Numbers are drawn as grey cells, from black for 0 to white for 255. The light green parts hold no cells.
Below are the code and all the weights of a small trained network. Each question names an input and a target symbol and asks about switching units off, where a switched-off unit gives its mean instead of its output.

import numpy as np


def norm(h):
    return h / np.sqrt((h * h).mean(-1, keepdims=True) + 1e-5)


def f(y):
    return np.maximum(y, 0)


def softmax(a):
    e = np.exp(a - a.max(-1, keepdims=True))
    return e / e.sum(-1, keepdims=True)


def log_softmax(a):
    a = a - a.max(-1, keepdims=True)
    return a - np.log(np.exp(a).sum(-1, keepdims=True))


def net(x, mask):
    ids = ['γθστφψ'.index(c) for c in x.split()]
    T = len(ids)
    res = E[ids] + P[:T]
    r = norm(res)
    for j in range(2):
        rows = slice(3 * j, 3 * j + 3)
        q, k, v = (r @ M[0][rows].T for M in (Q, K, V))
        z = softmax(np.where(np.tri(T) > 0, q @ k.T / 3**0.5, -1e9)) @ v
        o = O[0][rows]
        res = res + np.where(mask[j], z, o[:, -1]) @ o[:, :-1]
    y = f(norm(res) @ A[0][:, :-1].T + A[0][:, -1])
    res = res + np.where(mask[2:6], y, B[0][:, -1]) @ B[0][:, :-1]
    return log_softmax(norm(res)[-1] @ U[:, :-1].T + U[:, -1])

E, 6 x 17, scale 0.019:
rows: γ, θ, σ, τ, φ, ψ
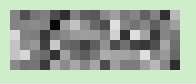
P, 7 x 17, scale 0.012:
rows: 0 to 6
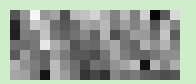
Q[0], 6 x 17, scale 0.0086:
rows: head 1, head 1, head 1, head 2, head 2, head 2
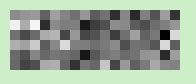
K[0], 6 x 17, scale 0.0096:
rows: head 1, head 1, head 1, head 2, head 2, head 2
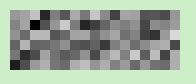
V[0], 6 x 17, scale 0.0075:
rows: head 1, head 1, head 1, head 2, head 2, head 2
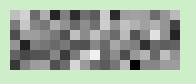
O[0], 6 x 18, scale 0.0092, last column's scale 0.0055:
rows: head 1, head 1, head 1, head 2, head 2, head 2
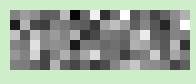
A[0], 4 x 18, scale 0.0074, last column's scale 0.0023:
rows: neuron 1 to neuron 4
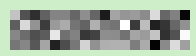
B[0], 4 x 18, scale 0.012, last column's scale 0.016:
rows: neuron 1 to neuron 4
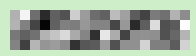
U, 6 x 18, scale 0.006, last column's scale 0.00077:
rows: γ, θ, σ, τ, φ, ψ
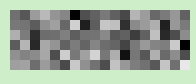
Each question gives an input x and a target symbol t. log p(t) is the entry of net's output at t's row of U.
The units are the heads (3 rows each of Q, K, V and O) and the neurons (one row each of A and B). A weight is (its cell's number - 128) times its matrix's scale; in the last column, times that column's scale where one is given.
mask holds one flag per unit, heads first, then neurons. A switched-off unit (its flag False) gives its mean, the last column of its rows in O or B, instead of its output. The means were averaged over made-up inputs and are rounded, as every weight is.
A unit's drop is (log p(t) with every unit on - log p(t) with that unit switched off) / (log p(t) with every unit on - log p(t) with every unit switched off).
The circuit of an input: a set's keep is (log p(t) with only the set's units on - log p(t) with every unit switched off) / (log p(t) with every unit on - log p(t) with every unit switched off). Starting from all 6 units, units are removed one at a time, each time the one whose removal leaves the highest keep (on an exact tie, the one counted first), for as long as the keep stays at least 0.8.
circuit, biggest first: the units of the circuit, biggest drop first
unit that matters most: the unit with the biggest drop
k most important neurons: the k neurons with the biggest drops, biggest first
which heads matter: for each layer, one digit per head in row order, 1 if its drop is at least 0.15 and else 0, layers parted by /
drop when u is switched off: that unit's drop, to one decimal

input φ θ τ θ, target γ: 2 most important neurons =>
neuron 4; neuron 2
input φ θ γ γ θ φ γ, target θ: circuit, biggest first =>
neuron 3
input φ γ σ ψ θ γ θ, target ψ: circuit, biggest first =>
head 1; neuron 2; neuron 3
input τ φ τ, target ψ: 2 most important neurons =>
neuron 2; neuron 4
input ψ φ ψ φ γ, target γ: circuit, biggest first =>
head 2; neuron 2
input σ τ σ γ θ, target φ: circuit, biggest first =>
head 1; neuron 2
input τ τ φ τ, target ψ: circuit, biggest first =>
head 1; neuron 2; head 2; neuron 4
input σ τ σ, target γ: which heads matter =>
00
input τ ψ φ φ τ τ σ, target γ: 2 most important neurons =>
neuron 2; neuron 4
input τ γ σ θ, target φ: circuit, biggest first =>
head 2; head 1
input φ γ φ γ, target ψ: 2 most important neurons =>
neuron 1; neuron 2
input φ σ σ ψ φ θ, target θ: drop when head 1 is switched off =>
0.7
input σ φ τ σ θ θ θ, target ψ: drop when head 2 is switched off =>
0.1
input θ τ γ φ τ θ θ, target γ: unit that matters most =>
head 2
